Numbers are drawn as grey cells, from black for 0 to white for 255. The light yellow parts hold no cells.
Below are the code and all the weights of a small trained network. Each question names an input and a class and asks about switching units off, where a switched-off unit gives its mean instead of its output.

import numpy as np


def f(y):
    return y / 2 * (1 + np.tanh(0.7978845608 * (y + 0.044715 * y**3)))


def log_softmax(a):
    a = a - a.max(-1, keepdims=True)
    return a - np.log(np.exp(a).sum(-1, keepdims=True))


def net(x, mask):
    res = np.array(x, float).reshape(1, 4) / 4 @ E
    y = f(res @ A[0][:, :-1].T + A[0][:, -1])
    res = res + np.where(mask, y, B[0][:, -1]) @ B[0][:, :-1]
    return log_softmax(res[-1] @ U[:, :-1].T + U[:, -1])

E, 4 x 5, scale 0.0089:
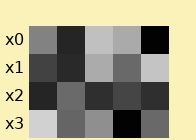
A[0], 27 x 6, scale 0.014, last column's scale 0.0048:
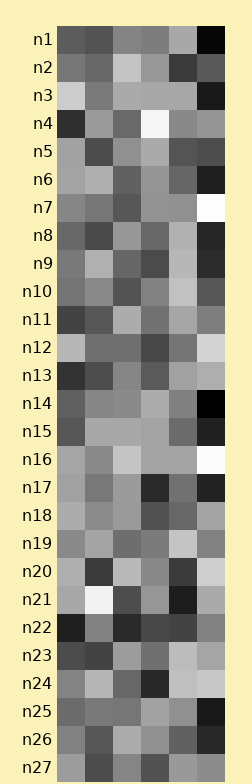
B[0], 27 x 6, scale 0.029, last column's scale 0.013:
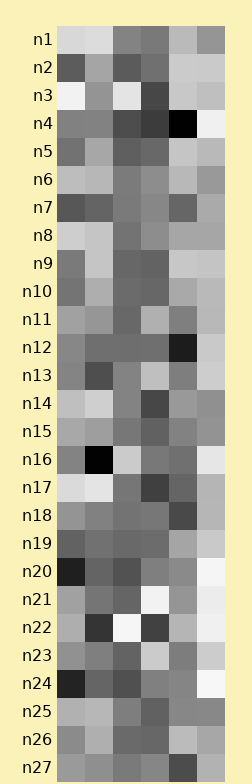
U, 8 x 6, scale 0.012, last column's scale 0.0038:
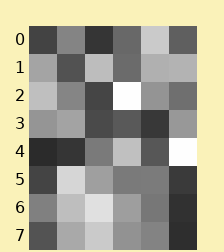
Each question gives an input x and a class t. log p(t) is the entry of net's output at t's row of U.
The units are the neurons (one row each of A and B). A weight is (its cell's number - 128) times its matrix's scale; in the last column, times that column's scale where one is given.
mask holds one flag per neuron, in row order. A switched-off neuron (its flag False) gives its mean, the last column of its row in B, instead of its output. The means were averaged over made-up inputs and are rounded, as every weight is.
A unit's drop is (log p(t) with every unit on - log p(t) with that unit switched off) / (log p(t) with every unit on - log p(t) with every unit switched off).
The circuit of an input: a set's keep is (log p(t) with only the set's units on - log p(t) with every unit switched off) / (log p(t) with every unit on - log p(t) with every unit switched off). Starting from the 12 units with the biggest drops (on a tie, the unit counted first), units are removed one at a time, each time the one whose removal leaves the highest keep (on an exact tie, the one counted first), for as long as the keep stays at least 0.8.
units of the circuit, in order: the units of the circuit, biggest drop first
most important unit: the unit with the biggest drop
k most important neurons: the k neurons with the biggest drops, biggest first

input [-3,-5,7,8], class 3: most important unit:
n12
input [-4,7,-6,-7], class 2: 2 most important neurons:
(n23, n22)
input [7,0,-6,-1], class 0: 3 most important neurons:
(n20, n22, n2)
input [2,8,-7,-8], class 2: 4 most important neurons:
(n23, n22, n11, n8)
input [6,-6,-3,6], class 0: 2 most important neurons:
(n20, n4)
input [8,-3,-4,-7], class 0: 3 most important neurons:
(n2, n5, n20)
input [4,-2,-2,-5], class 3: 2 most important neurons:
(n4, n24)
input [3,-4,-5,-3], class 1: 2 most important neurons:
(n3, n16)
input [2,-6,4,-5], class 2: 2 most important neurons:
(n21, n16)
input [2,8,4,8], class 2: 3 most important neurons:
(n13, n4, n23)
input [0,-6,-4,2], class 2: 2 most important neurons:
(n21, n22)
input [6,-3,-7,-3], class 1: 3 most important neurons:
(n3, n16, n24)
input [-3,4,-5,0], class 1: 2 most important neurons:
(n21, n16)
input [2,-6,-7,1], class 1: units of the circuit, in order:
(n3)
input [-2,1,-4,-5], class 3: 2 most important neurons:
(n4, n22)
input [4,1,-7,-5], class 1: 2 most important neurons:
(n16, n3)
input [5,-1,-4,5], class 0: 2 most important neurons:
(n20, n4)
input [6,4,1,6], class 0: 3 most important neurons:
(n20, n4, n2)
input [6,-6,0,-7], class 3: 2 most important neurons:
(n4, n24)
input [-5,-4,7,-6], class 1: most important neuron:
(n22)
